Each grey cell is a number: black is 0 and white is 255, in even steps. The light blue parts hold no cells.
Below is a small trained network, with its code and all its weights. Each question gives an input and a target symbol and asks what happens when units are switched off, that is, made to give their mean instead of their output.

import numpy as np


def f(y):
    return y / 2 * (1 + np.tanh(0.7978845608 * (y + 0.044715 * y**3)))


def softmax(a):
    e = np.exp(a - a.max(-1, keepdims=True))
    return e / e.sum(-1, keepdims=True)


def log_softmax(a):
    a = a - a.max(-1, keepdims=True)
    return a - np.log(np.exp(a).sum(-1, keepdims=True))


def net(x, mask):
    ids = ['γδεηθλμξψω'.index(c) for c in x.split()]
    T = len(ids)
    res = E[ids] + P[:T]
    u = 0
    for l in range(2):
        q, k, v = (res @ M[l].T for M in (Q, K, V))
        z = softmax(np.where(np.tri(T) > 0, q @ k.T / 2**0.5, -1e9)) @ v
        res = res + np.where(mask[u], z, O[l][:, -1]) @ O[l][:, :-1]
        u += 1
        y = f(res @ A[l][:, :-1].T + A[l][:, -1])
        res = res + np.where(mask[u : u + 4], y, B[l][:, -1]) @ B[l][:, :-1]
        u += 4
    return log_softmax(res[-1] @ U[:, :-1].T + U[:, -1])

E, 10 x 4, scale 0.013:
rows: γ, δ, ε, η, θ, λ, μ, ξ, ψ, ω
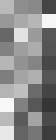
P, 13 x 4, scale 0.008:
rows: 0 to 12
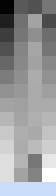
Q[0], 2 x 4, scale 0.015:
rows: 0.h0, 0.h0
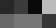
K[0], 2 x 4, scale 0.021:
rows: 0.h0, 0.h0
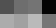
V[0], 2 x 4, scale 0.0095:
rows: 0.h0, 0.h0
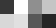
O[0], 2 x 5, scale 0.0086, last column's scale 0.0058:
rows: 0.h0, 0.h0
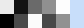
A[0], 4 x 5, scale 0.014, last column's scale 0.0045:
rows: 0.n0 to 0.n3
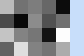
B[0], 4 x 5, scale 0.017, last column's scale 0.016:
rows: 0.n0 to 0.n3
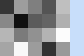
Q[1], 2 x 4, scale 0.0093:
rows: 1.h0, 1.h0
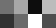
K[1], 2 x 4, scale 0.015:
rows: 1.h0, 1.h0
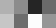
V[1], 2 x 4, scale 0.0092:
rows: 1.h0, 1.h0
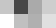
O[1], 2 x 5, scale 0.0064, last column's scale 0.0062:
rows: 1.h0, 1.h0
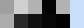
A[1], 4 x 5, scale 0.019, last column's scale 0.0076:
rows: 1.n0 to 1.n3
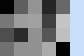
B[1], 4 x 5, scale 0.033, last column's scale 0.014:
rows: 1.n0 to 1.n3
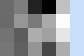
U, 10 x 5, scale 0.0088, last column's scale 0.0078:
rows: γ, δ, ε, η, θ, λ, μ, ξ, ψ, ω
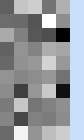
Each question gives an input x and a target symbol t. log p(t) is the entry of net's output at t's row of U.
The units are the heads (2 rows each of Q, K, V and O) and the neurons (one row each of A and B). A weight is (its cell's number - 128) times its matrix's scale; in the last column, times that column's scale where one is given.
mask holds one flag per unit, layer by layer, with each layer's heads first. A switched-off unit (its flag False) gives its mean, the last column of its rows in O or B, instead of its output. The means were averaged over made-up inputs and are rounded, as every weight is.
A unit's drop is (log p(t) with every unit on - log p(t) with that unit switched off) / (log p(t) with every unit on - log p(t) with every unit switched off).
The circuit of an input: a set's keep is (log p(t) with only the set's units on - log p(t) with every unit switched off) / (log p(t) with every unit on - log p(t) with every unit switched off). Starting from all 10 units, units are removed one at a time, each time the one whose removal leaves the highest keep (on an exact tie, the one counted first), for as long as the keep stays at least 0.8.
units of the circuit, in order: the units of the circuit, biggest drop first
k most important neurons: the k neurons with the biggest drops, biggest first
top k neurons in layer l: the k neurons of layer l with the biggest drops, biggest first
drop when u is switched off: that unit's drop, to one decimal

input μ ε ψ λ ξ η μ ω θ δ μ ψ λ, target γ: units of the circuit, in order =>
[0.n1; 0.h0; 1.h0; 1.n3]
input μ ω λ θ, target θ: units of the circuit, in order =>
[1.n0]
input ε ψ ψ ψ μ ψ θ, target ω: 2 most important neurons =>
[0.n0; 1.n1]
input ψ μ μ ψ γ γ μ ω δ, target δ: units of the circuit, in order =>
[0.h0; 1.h0]
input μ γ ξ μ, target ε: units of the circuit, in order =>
[1.n0; 0.h0]
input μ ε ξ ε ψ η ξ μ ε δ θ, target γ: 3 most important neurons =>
[0.n1; 0.n2; 1.n3]
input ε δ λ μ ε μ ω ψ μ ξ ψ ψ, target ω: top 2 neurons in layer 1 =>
[1.n0; 1.n2]
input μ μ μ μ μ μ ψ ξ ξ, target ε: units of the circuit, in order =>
[1.n0; 0.h0]
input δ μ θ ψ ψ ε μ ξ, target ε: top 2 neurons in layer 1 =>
[1.n1; 1.n2]
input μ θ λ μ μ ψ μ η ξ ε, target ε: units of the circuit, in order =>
[0.h0; 1.n0; 0.n2]
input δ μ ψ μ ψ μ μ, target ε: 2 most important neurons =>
[1.n1; 1.n2]
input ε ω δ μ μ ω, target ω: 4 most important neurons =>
[0.n0; 0.n1; 0.n2; 1.n0]
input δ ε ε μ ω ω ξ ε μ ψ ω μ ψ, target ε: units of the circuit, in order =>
[1.h0; 0.h0]
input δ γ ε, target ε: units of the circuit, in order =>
[0.h0; 1.h0]
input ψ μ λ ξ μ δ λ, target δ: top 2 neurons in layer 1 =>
[1.n0; 1.n3]
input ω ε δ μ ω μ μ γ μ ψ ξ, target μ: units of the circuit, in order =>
[0.n2; 0.h0; 1.h0; 1.n3]
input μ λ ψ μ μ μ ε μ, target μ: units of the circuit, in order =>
[0.h0; 1.n2; 0.n1]
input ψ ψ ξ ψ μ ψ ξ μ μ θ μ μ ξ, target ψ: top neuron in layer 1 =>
[1.n0]
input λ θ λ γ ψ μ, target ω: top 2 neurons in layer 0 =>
[0.n0; 0.n3]
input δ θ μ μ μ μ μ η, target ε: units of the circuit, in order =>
[1.h0]
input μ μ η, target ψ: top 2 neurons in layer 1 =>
[1.n0; 1.n2]
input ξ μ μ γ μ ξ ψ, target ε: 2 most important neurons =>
[1.n0; 0.n2]
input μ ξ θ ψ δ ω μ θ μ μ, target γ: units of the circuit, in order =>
[0.n1; 0.h0; 1.h0; 1.n3]
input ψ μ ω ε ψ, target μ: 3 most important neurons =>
[0.n0; 1.n2; 0.n1]
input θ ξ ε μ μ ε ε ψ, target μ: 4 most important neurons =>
[0.n0; 1.n2; 0.n3; 0.n1]
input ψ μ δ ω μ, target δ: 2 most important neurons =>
[0.n2; 0.n0]
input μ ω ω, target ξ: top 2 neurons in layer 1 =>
[1.n0; 1.n1]
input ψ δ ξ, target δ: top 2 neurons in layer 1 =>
[1.n0; 1.n3]
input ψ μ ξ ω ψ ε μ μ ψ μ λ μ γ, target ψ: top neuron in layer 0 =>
[0.n2]
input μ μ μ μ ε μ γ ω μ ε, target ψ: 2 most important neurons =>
[0.n2; 1.n0]
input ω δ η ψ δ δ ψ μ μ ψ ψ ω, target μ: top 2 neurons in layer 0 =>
[0.n2; 0.n3]
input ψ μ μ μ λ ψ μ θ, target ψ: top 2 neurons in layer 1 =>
[1.n0; 1.n2]
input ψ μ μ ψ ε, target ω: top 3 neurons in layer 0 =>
[0.n0; 0.n1; 0.n3]
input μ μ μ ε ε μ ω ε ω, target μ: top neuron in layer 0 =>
[0.n0]
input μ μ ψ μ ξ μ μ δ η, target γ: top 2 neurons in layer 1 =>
[1.n3; 1.n0]
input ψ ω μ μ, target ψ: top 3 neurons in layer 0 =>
[0.n1; 0.n0; 0.n2]
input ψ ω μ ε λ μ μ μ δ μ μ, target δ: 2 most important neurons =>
[0.n0; 0.n2]
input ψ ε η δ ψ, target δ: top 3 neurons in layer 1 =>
[1.n0; 1.n3; 1.n2]
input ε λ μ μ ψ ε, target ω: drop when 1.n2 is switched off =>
0.1
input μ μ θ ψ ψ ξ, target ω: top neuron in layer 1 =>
[1.n1]
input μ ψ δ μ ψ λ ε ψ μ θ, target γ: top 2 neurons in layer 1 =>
[1.n3; 1.n0]
